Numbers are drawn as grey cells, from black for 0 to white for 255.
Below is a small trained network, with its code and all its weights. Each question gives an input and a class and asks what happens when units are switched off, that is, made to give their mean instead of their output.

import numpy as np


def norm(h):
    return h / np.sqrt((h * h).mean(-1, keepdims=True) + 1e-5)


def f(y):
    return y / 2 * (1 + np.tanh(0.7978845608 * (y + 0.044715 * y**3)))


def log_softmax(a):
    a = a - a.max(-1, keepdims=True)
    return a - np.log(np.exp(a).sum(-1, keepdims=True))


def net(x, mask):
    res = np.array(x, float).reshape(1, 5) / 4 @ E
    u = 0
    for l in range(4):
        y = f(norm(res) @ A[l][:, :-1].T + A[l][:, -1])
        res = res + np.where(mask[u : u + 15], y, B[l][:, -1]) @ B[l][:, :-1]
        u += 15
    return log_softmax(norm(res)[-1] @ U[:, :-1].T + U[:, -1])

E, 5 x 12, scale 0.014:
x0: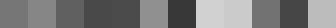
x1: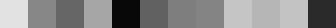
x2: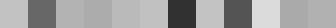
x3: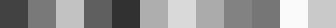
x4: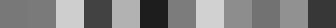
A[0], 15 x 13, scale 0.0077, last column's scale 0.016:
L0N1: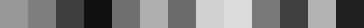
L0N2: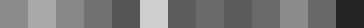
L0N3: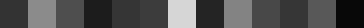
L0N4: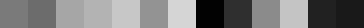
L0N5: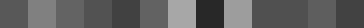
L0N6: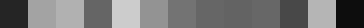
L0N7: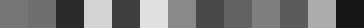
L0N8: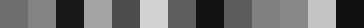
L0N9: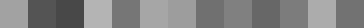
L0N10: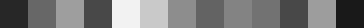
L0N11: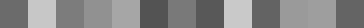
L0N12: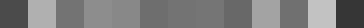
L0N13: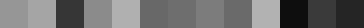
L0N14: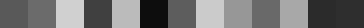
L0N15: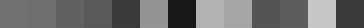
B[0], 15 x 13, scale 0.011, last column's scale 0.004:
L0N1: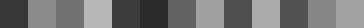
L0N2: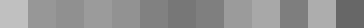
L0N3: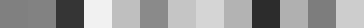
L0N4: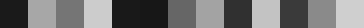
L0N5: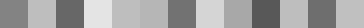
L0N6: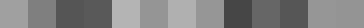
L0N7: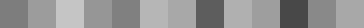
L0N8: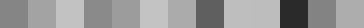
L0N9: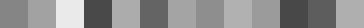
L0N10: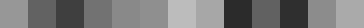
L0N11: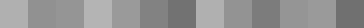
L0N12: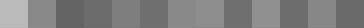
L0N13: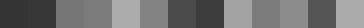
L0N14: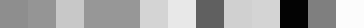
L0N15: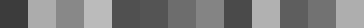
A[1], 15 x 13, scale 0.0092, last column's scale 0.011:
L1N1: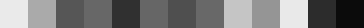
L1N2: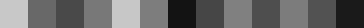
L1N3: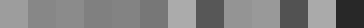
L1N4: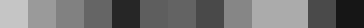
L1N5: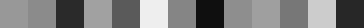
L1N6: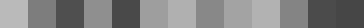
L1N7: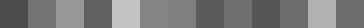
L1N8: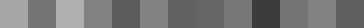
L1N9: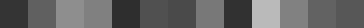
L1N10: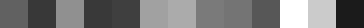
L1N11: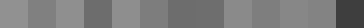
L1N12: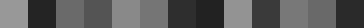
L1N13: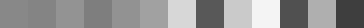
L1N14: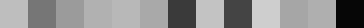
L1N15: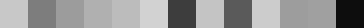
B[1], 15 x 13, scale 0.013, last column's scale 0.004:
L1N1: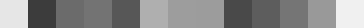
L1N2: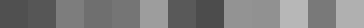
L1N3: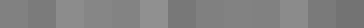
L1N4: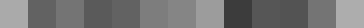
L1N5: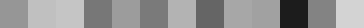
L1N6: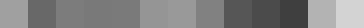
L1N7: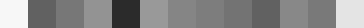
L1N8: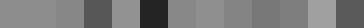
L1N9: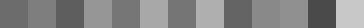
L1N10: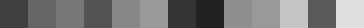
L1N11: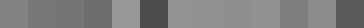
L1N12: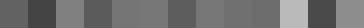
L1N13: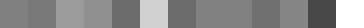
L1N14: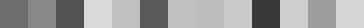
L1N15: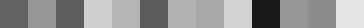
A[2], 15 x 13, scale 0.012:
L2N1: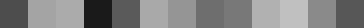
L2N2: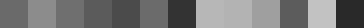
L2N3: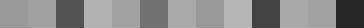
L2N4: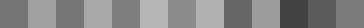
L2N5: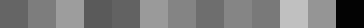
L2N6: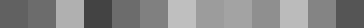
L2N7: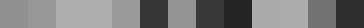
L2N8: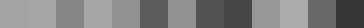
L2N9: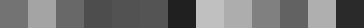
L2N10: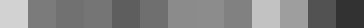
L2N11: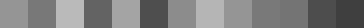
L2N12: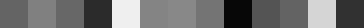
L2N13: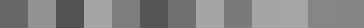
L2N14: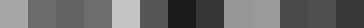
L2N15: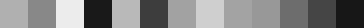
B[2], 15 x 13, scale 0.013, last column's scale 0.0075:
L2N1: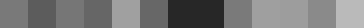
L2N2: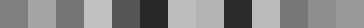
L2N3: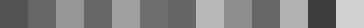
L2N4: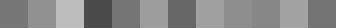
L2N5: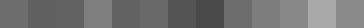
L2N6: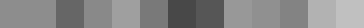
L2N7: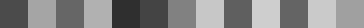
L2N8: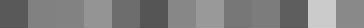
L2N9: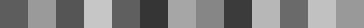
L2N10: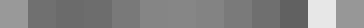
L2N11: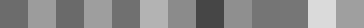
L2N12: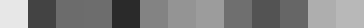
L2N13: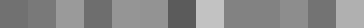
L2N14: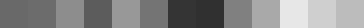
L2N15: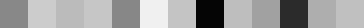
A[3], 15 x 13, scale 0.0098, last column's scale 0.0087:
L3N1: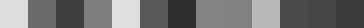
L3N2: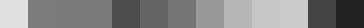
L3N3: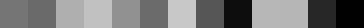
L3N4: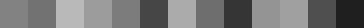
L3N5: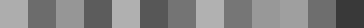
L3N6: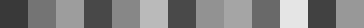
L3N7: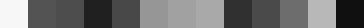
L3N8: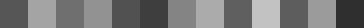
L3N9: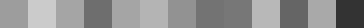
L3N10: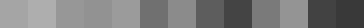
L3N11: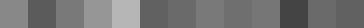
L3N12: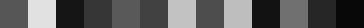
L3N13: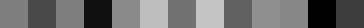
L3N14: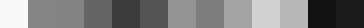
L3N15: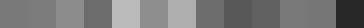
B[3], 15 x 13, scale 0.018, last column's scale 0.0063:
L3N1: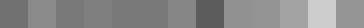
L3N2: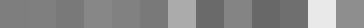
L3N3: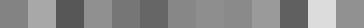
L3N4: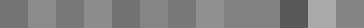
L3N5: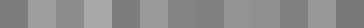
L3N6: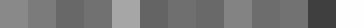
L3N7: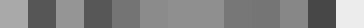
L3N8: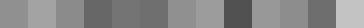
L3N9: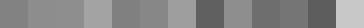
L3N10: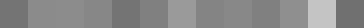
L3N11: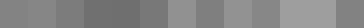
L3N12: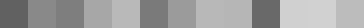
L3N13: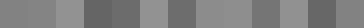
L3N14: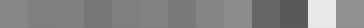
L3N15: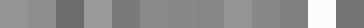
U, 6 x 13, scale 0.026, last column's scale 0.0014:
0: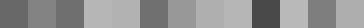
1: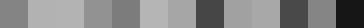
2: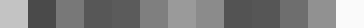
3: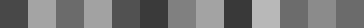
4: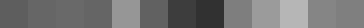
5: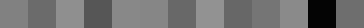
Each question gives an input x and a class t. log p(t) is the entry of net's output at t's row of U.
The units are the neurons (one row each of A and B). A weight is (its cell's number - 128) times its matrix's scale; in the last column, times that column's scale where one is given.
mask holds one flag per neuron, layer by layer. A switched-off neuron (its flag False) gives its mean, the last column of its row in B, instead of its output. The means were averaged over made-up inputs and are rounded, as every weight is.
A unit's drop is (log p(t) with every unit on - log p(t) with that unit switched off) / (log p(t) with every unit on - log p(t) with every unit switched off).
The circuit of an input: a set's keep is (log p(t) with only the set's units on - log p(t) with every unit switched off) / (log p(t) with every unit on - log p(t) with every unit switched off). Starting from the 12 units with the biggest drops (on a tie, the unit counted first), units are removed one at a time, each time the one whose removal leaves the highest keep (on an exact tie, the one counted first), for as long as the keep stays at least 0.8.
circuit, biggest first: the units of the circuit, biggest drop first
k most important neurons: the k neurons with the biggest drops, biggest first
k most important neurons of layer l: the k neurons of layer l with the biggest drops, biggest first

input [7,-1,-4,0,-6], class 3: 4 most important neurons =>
L0N1; L0N15; L0N14; L2N2
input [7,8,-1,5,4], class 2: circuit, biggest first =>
L1N1
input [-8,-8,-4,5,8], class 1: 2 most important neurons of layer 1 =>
L1N1; L1N6
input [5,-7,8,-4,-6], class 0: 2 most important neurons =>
L1N15; L1N14
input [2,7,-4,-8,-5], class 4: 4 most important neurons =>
L0N13; L2N14; L1N2; L1N7
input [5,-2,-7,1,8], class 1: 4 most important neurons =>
L0N14; L2N15; L1N15; L1N14
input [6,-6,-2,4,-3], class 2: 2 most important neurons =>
L2N12; L0N10
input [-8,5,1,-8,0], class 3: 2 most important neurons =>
L0N4; L2N7
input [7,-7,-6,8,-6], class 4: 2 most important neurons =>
L1N10; L2N1
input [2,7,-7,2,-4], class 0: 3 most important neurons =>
L0N3; L0N5; L3N12
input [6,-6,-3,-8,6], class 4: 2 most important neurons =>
L2N14; L0N13
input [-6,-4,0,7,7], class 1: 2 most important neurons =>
L0N14; L2N15
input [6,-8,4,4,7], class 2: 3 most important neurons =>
L2N12; L0N10; L0N9
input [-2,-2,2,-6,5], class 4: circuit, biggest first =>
L2N14
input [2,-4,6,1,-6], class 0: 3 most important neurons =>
L1N15; L1N14; L0N14
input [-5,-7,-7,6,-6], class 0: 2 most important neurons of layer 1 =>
L1N1; L1N6
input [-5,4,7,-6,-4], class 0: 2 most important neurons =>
L1N14; L1N15
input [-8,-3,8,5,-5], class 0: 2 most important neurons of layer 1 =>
L1N14; L1N15
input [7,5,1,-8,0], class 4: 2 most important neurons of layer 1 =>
L1N2; L1N12
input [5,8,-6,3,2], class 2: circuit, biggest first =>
L1N1
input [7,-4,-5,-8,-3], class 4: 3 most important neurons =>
L0N13; L2N14; L0N4
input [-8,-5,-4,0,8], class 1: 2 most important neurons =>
L0N14; L2N15
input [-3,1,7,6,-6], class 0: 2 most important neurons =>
L1N15; L1N14
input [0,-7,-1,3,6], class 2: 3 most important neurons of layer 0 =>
L0N10; L0N6; L0N9
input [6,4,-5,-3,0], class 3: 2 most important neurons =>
L0N1; L2N9
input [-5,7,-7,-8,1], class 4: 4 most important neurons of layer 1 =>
L1N2; L1N15; L1N14; L1N7
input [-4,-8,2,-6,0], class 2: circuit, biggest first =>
L2N12
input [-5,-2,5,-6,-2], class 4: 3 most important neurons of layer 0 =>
L0N13; L0N5; L0N3
